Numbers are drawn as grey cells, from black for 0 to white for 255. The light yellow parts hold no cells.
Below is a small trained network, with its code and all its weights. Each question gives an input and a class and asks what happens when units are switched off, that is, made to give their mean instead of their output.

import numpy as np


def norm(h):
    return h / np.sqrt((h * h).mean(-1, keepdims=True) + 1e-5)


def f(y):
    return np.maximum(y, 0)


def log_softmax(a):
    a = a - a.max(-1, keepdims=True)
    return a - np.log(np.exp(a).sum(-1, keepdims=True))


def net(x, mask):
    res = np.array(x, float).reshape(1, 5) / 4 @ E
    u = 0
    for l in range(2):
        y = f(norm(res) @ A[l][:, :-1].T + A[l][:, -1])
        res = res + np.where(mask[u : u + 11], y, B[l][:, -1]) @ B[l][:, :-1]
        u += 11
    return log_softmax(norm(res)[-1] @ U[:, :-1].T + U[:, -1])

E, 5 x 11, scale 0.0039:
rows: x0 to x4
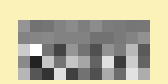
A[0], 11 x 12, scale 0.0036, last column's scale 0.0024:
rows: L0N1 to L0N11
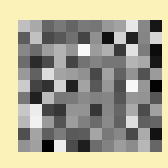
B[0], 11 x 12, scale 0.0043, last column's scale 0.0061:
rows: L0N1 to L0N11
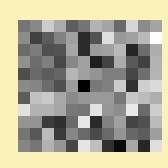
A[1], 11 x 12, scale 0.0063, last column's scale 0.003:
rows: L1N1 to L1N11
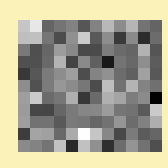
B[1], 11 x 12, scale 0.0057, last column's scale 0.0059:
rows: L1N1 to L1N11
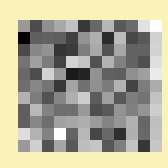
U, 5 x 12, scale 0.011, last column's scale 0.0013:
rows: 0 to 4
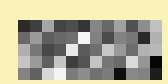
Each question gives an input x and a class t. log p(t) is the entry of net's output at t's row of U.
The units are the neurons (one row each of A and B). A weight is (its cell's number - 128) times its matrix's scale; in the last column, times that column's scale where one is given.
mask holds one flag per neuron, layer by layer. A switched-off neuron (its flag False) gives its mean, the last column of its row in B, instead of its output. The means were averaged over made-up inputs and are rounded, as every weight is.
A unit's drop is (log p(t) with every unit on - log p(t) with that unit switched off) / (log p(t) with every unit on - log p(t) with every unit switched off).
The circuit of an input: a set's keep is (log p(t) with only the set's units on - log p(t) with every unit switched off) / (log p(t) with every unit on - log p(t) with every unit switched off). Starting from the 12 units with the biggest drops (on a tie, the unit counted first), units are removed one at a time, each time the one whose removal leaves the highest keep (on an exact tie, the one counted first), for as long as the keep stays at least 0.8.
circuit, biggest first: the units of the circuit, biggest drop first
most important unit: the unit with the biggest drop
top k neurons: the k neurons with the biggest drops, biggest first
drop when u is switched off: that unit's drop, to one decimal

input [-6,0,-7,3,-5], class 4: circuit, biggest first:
[L1N10]
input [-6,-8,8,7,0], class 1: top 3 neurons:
[L0N9 L1N2 L0N2]
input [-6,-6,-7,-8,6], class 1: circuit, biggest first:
[L0N11 L1N4]
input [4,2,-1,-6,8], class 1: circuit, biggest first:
[L0N11 L1N4]
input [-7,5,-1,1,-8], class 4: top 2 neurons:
[L0N6 L1N10]
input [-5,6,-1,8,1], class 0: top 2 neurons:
[L0N11 L0N3]
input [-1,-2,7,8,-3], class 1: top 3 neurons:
[L1N2 L0N2 L0N9]
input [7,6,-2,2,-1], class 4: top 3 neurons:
[L0N2 L0N6 L1N10]
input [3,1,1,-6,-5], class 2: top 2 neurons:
[L1N7 L1N2]
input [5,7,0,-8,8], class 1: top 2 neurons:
[L0N11 L1N4]
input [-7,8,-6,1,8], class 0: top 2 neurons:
[L0N6 L0N9]
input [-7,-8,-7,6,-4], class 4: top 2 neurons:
[L1N10 L0N2]
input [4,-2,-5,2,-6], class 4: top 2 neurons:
[L1N10 L0N6]
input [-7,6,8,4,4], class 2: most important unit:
L1N1
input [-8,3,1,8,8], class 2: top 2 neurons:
[L1N2 L1N7]
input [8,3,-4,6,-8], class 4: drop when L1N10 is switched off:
0.2
